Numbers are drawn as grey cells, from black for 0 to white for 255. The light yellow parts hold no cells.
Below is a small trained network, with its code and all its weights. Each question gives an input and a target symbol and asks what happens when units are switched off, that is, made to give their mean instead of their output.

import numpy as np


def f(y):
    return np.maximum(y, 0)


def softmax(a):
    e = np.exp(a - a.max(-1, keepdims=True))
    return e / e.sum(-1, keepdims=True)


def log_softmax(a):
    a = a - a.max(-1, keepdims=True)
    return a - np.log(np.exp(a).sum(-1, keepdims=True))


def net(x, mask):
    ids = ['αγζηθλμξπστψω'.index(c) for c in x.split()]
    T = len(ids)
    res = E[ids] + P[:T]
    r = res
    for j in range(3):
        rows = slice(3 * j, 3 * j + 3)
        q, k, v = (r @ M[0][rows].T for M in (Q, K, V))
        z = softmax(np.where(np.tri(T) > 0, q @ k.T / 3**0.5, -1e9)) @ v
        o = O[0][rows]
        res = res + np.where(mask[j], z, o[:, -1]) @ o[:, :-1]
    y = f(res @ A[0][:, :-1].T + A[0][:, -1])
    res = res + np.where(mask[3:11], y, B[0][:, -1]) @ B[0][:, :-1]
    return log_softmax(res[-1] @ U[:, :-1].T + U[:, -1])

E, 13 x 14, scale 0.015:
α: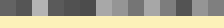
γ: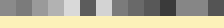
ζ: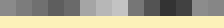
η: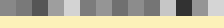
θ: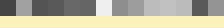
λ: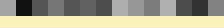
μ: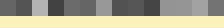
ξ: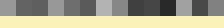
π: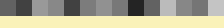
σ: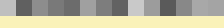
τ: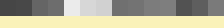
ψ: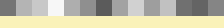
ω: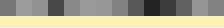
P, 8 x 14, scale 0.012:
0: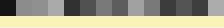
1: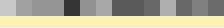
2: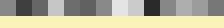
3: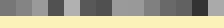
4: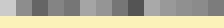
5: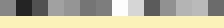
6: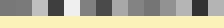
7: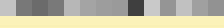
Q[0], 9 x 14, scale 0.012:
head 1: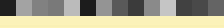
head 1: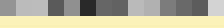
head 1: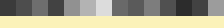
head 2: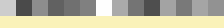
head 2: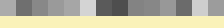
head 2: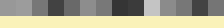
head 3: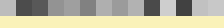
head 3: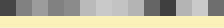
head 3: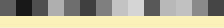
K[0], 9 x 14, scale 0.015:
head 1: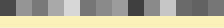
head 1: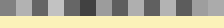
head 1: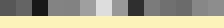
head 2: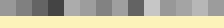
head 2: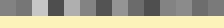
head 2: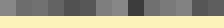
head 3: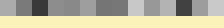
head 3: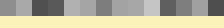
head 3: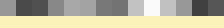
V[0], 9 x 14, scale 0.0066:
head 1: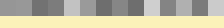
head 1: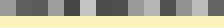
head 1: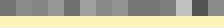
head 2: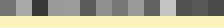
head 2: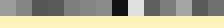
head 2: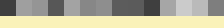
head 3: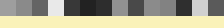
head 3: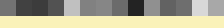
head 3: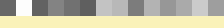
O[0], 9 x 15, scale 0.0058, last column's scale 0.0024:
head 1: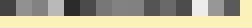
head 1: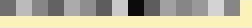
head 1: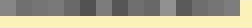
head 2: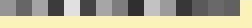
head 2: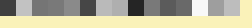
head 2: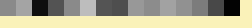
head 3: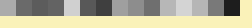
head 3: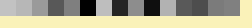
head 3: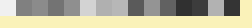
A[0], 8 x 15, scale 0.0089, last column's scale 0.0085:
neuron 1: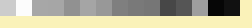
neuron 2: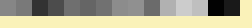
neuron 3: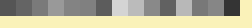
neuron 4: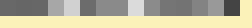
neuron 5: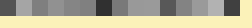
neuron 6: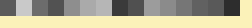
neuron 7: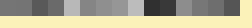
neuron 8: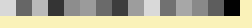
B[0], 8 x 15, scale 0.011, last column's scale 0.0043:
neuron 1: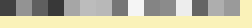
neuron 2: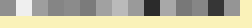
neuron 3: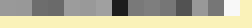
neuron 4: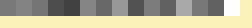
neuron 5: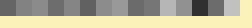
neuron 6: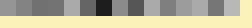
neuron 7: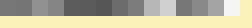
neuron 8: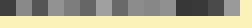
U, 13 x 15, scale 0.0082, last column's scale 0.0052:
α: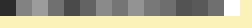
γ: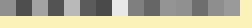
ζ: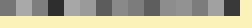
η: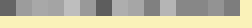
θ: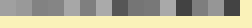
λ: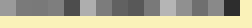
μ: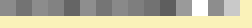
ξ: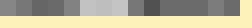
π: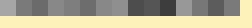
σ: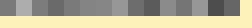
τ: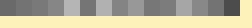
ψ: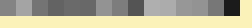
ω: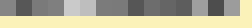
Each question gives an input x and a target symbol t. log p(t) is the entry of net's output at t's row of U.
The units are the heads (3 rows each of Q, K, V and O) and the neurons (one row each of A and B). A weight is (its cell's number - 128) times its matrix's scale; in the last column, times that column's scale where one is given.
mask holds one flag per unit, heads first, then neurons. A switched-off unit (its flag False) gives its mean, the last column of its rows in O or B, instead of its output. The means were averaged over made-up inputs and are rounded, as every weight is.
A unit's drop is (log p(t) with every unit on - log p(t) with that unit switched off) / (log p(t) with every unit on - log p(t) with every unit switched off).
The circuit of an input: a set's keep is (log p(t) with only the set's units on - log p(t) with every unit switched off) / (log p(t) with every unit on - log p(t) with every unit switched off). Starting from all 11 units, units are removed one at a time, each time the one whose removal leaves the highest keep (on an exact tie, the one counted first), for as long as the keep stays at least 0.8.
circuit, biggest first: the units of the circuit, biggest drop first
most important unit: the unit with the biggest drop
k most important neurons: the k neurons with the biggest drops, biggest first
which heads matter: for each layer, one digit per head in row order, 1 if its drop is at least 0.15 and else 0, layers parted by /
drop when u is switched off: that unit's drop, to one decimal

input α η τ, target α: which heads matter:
001
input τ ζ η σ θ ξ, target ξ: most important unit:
head 3
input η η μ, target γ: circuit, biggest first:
head 3; head 2
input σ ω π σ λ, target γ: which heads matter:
011
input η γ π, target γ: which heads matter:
011
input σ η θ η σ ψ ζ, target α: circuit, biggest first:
head 3; head 1
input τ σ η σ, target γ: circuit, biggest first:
head 1; neuron 3; head 3
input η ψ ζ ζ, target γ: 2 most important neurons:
neuron 3; neuron 7
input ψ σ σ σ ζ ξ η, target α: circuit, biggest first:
head 1; head 3
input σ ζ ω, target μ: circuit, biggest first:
head 2; head 3
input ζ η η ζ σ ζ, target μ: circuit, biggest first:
head 2; neuron 7; neuron 5
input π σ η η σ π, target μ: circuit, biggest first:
head 2; head 1
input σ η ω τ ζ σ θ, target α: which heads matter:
111
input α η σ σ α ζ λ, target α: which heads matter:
001
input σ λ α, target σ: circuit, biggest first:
head 3; neuron 2
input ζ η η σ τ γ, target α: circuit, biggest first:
head 3
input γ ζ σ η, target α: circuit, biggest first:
head 1; neuron 4
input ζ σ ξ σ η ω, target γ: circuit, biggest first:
head 3; neuron 3; neuron 7
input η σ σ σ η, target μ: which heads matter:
110
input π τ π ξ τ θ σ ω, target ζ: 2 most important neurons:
neuron 1; neuron 6
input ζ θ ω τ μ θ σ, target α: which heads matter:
100
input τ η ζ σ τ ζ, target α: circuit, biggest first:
head 3
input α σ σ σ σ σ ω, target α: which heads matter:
011
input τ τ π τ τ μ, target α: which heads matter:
001
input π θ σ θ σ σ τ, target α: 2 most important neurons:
neuron 7; neuron 4
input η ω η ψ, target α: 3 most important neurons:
neuron 4; neuron 6; neuron 3
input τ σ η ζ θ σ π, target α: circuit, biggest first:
head 3
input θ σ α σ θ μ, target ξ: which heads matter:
001
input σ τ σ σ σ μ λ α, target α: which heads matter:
110
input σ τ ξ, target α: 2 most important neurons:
neuron 7; neuron 6
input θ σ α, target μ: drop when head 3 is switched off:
0.2
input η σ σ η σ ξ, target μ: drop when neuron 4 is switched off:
0.0
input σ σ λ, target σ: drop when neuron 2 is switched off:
0.7
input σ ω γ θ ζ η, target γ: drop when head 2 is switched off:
0.2
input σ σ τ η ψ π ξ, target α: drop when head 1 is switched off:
0.1
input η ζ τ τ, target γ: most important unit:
neuron 3
